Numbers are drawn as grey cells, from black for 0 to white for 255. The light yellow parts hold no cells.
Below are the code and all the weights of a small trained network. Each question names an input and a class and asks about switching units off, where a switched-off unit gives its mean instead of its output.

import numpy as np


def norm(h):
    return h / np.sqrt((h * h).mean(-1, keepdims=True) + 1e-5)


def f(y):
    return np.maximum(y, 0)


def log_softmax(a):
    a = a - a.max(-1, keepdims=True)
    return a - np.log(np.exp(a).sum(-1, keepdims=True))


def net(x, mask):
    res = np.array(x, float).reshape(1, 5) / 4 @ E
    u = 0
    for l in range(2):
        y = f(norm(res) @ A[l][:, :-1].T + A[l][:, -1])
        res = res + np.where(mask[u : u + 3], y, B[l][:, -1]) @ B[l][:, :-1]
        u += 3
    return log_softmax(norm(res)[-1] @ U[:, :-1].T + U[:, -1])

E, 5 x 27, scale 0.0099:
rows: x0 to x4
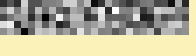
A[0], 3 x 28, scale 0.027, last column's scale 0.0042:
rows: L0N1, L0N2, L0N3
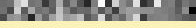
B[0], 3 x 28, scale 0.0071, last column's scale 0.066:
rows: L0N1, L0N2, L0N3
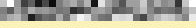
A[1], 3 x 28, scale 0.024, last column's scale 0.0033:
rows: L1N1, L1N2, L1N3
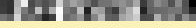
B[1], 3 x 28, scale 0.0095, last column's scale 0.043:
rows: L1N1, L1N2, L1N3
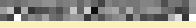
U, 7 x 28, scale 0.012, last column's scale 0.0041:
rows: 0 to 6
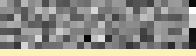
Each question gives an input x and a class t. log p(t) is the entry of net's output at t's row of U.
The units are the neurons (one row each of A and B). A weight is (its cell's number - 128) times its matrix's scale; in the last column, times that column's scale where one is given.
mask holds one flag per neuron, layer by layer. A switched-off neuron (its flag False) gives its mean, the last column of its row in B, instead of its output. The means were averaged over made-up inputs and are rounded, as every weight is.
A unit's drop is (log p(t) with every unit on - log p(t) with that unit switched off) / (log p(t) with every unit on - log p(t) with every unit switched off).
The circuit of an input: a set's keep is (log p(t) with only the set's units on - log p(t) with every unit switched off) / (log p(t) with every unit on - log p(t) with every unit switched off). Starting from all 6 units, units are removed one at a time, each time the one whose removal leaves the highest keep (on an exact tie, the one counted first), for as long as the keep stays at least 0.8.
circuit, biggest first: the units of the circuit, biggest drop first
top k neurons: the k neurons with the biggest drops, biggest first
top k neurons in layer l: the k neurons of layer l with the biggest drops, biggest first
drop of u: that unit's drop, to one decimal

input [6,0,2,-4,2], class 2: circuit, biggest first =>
(L0N1)
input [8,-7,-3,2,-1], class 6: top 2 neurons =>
(L0N1; L0N2)
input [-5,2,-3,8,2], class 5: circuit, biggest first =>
(L0N1; L0N3)
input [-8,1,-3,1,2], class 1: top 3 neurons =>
(L0N1; L1N3; L0N3)
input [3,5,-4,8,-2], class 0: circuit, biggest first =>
(L0N1; L0N3)
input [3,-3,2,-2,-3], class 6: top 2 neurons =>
(L0N1; L1N2)
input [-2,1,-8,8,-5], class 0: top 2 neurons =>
(L0N1; L0N3)
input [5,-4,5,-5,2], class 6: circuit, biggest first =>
(L0N1; L1N2)
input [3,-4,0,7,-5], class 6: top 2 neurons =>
(L0N1; L0N3)
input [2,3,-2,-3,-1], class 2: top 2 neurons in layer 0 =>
(L0N3; L0N1)
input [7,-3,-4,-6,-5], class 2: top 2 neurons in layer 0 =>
(L0N2; L0N3)
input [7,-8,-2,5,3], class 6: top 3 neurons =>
(L0N1; L0N3; L0N2)
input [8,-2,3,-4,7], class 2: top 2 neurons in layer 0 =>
(L0N1; L0N3)
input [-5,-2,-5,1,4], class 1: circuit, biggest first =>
(L0N1)
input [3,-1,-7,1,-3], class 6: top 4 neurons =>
(L0N3; L0N1; L0N2; L1N3)
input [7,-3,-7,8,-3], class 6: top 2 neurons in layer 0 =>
(L0N3; L0N1)
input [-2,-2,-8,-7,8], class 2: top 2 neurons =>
(L0N3; L0N2)
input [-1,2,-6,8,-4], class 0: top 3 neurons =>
(L0N1; L0N3; L0N2)
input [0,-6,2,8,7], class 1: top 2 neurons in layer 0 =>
(L0N1; L0N3)
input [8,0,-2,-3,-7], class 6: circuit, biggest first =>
(L0N1)
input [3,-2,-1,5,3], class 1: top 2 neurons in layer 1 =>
(L1N3; L1N2)
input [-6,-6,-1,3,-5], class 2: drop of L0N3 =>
0.1
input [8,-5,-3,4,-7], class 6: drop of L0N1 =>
0.2
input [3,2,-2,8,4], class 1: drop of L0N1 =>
0.9
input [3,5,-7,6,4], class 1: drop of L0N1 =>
0.8
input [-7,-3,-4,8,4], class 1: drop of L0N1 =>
0.9
